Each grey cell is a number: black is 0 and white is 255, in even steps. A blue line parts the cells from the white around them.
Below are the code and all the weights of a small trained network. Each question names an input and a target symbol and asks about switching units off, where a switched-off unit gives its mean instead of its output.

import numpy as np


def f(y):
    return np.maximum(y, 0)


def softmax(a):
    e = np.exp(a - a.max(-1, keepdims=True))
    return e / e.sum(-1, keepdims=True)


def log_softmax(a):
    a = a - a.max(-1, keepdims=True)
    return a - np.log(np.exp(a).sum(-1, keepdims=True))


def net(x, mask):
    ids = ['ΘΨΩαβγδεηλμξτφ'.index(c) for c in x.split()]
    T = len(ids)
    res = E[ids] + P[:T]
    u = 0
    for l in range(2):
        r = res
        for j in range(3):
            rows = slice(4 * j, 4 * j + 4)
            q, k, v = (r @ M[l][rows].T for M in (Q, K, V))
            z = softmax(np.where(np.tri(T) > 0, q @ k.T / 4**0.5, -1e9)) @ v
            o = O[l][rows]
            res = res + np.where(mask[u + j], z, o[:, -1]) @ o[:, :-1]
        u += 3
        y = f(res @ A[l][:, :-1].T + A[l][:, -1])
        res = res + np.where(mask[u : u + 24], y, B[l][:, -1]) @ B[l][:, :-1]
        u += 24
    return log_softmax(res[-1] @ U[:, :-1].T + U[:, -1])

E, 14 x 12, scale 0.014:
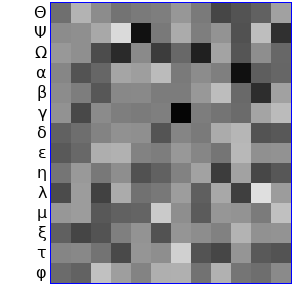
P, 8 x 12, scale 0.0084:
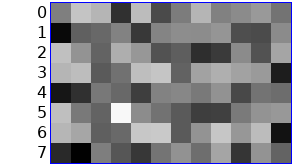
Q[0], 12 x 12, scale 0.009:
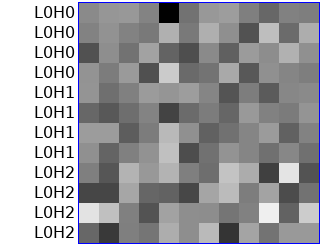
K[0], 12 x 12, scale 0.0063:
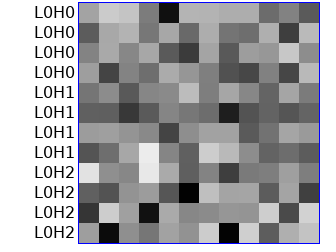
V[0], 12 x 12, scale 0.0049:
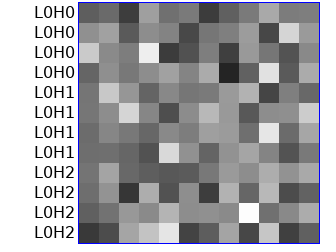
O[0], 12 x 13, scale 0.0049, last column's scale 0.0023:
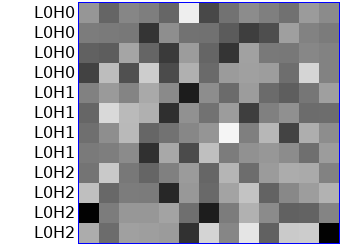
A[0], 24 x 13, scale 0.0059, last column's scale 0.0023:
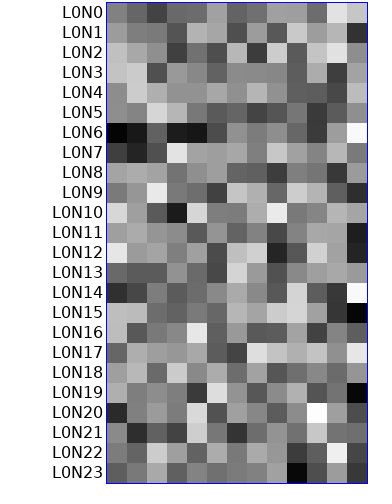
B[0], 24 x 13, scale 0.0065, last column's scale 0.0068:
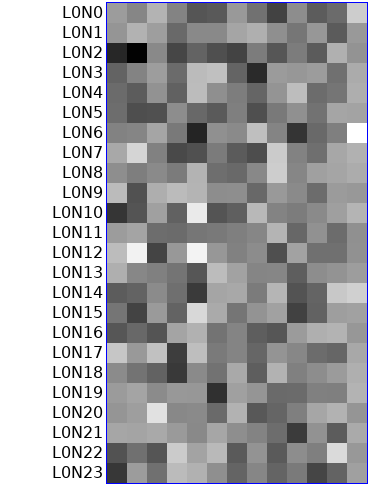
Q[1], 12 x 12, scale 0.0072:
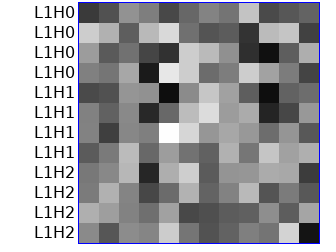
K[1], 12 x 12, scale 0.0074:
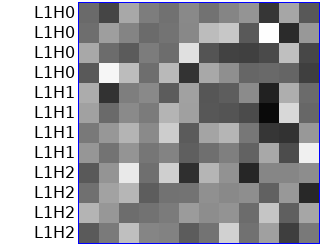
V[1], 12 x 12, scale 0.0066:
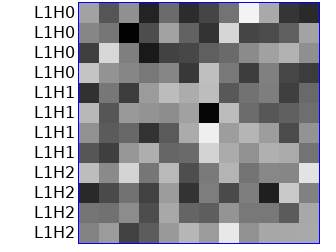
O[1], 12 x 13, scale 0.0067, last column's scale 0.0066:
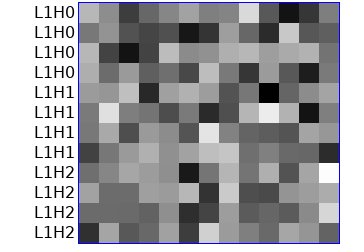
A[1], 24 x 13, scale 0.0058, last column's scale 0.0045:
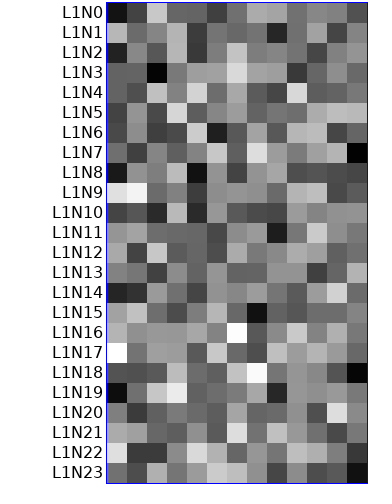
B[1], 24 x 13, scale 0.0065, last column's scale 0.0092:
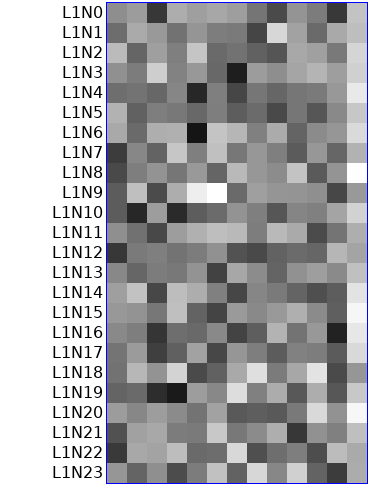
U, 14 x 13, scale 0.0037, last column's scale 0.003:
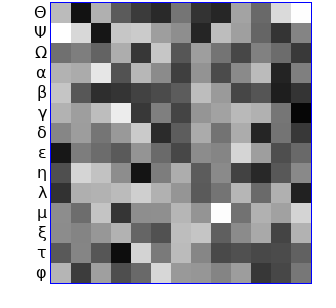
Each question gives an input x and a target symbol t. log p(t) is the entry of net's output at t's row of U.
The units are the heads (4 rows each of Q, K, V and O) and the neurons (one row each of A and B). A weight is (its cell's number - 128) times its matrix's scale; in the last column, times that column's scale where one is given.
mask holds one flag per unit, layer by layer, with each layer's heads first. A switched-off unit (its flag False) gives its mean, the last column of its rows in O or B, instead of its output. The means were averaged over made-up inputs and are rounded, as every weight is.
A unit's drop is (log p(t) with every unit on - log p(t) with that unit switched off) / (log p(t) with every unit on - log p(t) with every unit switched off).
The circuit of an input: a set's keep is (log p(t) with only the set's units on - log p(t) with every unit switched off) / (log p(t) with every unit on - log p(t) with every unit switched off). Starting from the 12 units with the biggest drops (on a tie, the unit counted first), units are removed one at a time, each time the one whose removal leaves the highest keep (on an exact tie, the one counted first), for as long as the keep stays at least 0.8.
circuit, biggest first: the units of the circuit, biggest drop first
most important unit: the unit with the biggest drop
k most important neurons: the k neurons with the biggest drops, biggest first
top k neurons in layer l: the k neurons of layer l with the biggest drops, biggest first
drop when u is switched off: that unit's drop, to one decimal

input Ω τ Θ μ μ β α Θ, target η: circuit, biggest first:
(L1H0; L0N6)
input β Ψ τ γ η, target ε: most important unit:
L1H1
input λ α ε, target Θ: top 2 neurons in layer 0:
(L0N5; L0N7)
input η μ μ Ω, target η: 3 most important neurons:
(L1N6; L0N12; L0N9)
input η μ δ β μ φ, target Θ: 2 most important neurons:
(L0N22; L0N5)
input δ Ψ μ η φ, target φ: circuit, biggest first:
(L1H2; L1N23; L1H0; L0H0)
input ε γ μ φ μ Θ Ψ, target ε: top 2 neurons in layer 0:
(L0N20; L0N9)
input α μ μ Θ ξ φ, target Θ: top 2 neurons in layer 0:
(L0N5; L0N22)
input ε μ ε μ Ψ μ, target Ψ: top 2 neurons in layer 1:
(L1N9; L1N16)
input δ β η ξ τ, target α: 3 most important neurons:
(L1N3; L1N2; L0N6)
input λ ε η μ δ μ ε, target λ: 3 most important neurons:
(L1N22; L0N20; L1N7)
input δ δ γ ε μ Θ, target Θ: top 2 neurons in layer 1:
(L1N5; L1N10)
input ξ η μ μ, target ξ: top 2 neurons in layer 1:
(L1N18; L1N6)
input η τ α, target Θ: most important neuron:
(L0N6)
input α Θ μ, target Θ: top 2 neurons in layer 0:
(L0N2; L0N0)
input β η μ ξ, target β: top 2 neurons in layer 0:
(L0N10; L0N17)
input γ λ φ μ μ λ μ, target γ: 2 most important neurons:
(L1N6; L0N10)
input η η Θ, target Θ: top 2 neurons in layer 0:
(L0N2; L0N6)
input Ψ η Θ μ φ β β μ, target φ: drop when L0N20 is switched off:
0.0
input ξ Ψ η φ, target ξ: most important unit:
L1H2
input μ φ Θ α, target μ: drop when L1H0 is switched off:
0.4
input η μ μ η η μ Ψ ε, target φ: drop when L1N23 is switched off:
0.2
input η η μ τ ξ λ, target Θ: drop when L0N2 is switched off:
0.1
